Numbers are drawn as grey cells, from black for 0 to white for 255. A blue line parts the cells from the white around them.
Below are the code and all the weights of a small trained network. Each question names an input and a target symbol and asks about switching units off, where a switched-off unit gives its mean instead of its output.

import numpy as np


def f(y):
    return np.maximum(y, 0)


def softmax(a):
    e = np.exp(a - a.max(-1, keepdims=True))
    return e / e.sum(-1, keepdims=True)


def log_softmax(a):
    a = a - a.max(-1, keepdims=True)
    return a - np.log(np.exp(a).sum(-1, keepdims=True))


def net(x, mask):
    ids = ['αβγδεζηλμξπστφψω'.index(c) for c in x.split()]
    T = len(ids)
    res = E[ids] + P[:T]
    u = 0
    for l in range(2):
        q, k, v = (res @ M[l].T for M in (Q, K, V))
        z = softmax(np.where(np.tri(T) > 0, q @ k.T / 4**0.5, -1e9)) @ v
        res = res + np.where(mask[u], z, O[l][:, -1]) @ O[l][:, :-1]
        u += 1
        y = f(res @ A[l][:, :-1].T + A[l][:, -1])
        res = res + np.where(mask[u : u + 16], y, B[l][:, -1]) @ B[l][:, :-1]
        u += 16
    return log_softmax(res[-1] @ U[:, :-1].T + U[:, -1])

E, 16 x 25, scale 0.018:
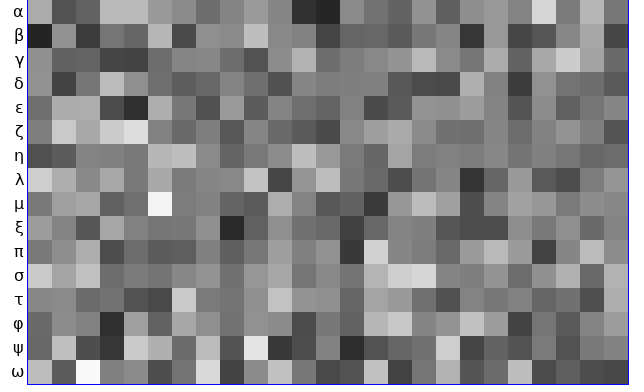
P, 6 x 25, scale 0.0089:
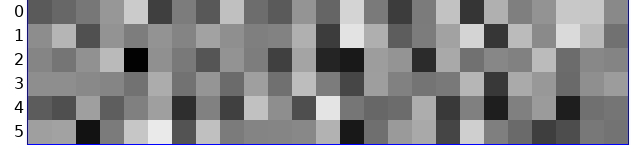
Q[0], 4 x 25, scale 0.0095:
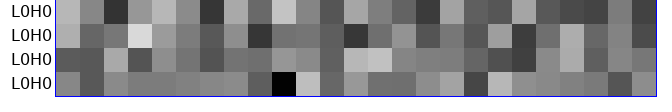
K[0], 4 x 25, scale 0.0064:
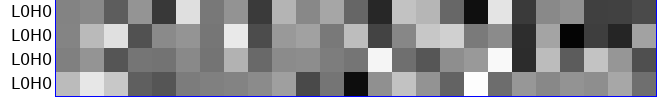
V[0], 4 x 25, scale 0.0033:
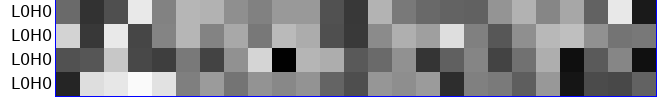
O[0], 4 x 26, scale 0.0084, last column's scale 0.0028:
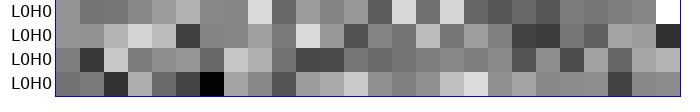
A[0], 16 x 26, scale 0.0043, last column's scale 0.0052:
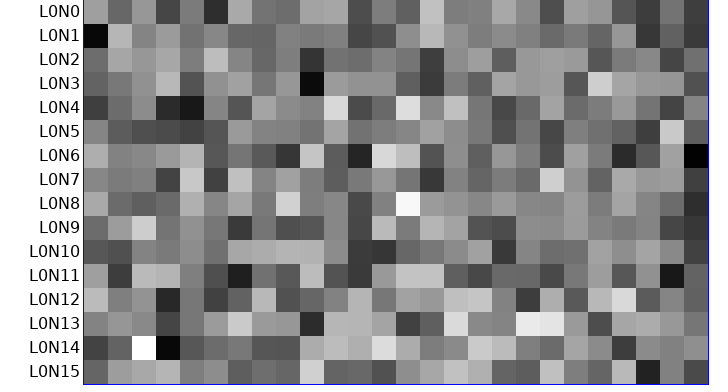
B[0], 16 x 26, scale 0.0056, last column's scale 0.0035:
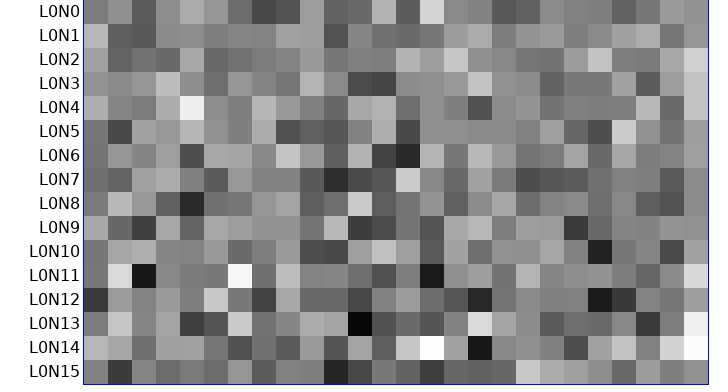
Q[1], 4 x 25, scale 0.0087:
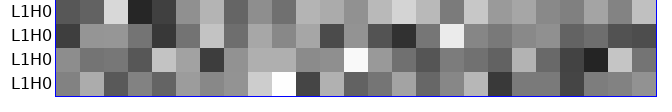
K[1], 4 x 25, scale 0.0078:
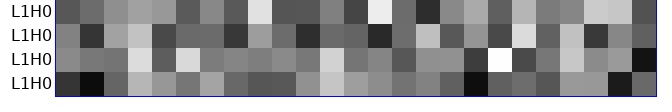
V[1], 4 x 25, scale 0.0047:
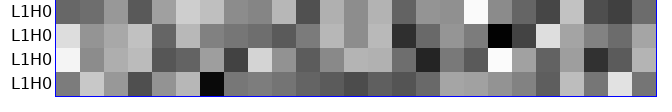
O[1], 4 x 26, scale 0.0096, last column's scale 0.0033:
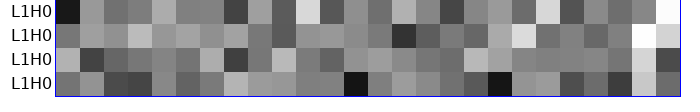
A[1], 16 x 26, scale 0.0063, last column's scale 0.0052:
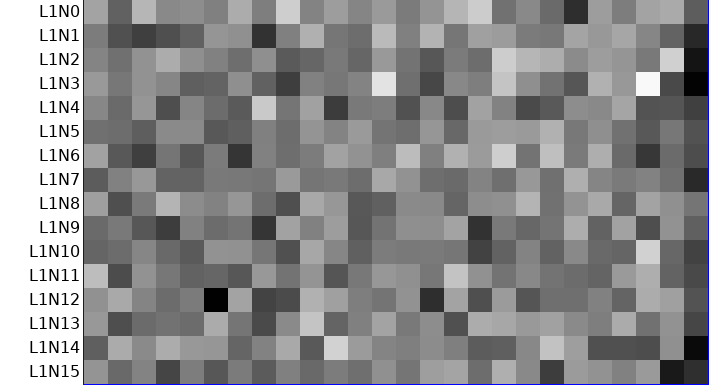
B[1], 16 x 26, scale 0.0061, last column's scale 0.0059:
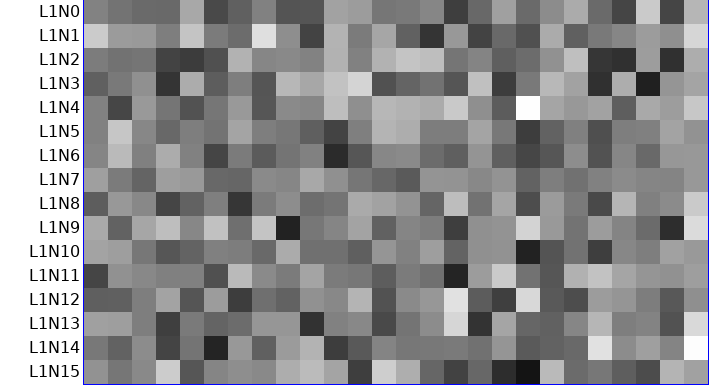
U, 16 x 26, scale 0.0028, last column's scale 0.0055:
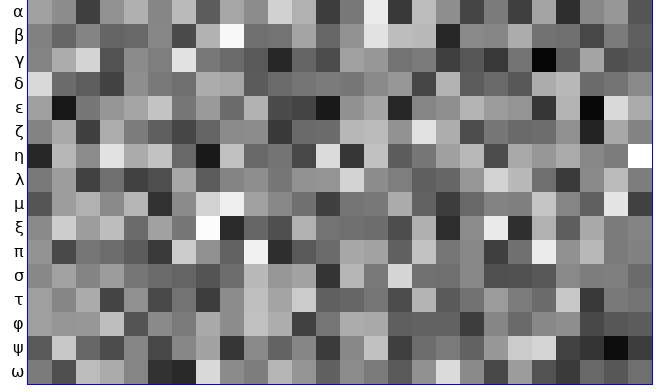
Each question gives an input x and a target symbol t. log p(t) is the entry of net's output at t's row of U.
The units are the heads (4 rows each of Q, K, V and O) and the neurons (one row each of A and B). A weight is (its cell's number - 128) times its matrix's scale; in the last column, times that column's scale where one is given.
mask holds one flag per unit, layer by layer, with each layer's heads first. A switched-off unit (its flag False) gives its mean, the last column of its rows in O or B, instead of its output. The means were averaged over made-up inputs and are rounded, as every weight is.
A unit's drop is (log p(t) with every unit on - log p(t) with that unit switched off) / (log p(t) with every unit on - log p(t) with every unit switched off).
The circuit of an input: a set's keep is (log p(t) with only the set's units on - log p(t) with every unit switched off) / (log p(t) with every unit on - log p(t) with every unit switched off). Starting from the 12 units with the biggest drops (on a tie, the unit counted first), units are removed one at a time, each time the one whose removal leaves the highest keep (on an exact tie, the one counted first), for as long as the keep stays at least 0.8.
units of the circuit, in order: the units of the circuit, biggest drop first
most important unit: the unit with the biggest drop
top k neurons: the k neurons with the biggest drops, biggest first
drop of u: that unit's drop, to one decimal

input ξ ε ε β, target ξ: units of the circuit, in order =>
[L1H0]
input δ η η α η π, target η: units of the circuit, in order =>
[L0N13 L1H0]
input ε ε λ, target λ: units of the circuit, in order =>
[L1H0 L1N2]
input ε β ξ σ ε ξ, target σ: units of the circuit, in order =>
[L0H0 L1N12]
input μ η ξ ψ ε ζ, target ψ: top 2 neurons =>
[L1N9 L1N14]
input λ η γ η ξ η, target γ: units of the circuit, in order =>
[L0H0 L1N10]
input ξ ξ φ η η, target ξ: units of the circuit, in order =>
[L1H0 L0N14]
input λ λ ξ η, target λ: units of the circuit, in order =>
[L1H0 L1N2]
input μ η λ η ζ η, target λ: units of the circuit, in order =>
[L1H0 L0N13 L1N2]
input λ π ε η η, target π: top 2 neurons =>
[L0N14 L1N11]
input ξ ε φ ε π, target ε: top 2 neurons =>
[L0N14 L1N9]
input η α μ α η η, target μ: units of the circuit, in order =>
[L1H0 L0N13 L1N14 L0H0]
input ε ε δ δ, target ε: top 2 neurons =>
[L0N13 L1N9]
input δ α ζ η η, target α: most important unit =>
L0H0
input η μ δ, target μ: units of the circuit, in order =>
[L1H0 L1N14]
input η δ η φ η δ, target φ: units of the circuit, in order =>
[L1H0 L1N15 L0H0]
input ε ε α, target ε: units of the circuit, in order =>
[L1H0 L1N9]
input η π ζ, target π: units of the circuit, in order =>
[L1H0 L1N11 L1N4]
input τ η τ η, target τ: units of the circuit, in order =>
[L1N3 L1H0]
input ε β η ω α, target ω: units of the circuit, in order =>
[L0H0 L1N0]
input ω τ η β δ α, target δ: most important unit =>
L1H0
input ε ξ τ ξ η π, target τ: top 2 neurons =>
[L0N13 L1N3]
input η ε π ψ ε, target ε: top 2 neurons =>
[L0N14 L1N9]
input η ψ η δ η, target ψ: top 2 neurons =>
[L0N14 L1N9]
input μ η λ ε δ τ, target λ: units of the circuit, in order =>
[L1H0 L1N2 L0N13 L0H0]
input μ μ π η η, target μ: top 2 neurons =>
[L1N14 L0N14]
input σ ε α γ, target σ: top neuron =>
[L1N12]
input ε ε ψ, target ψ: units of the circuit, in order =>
[L1H0 L1N9]
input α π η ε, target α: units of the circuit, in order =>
[L0H0 L1N0]
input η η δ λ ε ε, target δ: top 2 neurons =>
[L1N13 L1N1]
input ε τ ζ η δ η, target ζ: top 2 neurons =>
[L0N13 L1N6]
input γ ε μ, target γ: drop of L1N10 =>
0.1
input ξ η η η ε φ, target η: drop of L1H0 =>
0.7
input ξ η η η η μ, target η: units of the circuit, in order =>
[L1H0]
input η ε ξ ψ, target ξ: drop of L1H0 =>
1.1
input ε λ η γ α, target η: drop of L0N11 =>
0.2
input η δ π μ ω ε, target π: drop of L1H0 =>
0.9
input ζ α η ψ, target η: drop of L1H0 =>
0.6
